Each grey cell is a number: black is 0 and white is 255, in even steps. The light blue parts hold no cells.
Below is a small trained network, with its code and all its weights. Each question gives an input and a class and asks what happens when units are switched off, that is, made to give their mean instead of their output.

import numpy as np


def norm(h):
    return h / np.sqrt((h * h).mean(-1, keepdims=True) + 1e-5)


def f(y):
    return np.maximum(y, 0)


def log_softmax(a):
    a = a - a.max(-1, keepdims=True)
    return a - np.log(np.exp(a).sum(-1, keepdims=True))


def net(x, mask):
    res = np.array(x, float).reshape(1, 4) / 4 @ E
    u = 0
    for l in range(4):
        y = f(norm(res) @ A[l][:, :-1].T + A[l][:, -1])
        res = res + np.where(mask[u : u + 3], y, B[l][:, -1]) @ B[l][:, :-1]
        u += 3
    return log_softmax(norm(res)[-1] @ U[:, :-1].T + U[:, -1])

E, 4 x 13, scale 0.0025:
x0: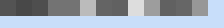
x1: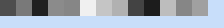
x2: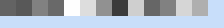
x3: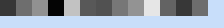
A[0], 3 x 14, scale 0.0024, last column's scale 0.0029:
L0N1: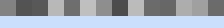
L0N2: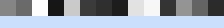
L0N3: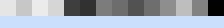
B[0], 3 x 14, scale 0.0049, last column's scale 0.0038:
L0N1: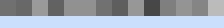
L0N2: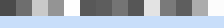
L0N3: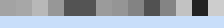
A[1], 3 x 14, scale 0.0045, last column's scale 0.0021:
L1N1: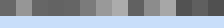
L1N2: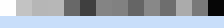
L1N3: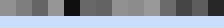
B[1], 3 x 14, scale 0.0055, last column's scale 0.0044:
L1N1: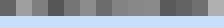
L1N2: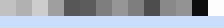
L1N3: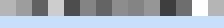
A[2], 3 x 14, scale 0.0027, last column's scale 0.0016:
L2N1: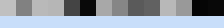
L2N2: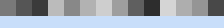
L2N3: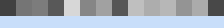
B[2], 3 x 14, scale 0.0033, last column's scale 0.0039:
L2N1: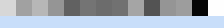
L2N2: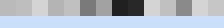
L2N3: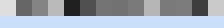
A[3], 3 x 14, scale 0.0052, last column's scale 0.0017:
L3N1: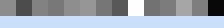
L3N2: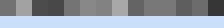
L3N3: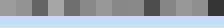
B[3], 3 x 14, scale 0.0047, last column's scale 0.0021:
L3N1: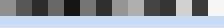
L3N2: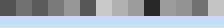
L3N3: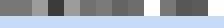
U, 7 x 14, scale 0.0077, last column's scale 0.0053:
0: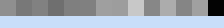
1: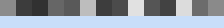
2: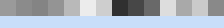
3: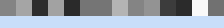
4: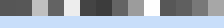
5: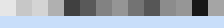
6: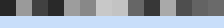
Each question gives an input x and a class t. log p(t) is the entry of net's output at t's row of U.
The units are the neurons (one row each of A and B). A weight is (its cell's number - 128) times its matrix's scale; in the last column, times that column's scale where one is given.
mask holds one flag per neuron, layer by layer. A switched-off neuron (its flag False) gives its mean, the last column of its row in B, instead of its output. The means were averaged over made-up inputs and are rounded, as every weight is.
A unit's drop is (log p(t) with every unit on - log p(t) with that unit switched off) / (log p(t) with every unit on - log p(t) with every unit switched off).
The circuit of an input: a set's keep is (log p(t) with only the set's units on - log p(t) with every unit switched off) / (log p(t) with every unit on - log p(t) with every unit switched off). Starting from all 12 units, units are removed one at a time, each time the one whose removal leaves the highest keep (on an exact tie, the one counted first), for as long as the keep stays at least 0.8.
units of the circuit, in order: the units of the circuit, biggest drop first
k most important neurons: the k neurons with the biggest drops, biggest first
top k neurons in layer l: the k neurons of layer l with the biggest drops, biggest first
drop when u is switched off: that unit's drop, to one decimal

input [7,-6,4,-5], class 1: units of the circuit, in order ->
(L3N1)
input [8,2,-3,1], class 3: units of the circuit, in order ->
(L1N3; L0N2)
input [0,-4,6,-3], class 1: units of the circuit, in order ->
(L3N1; L1N2)
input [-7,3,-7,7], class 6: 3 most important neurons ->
(L0N3; L3N2; L1N2)
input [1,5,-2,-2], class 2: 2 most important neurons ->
(L2N2; L1N2)
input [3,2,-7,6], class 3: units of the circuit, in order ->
(L1N3; L0N2)
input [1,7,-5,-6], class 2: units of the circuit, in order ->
(L1N2; L2N2; L0N3)
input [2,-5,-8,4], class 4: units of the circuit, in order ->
(L0N2; L0N3)
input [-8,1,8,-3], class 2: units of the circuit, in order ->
(L0N3; L1N2)
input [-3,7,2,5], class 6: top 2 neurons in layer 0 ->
(L0N2; L0N1)
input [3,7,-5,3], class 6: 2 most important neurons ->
(L3N2; L1N1)
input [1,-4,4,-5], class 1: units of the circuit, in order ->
(L0N1; L3N1)
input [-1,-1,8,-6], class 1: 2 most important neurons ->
(L3N1; L0N1)
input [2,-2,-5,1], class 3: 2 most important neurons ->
(L1N3; L0N3)
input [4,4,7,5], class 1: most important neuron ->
(L3N1)
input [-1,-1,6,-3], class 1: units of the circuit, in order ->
(L3N1; L1N2)
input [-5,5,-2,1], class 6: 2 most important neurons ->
(L0N3; L1N1)
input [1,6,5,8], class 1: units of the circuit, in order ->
(L0N2; L3N1)
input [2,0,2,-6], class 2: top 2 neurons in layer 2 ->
(L2N2; L2N1)
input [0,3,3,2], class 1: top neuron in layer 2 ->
(L2N3)
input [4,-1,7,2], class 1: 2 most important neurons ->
(L3N1; L2N2)
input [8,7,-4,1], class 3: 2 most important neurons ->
(L0N2; L1N2)
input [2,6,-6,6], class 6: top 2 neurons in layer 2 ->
(L2N3; L2N2)
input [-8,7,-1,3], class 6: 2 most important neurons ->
(L1N1; L1N2)
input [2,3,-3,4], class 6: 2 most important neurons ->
(L3N2; L0N3)
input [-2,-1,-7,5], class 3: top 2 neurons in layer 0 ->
(L0N3; L0N2)
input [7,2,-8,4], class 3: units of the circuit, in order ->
(L1N3)
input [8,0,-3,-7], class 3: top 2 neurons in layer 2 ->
(L2N1; L2N2)
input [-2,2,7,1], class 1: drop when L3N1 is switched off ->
0.8
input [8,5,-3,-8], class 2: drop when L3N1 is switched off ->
0.0
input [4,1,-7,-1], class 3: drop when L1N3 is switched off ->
0.1
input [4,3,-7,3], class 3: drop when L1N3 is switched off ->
0.4
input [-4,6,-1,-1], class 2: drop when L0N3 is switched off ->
0.2
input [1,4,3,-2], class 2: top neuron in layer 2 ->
(L2N2)
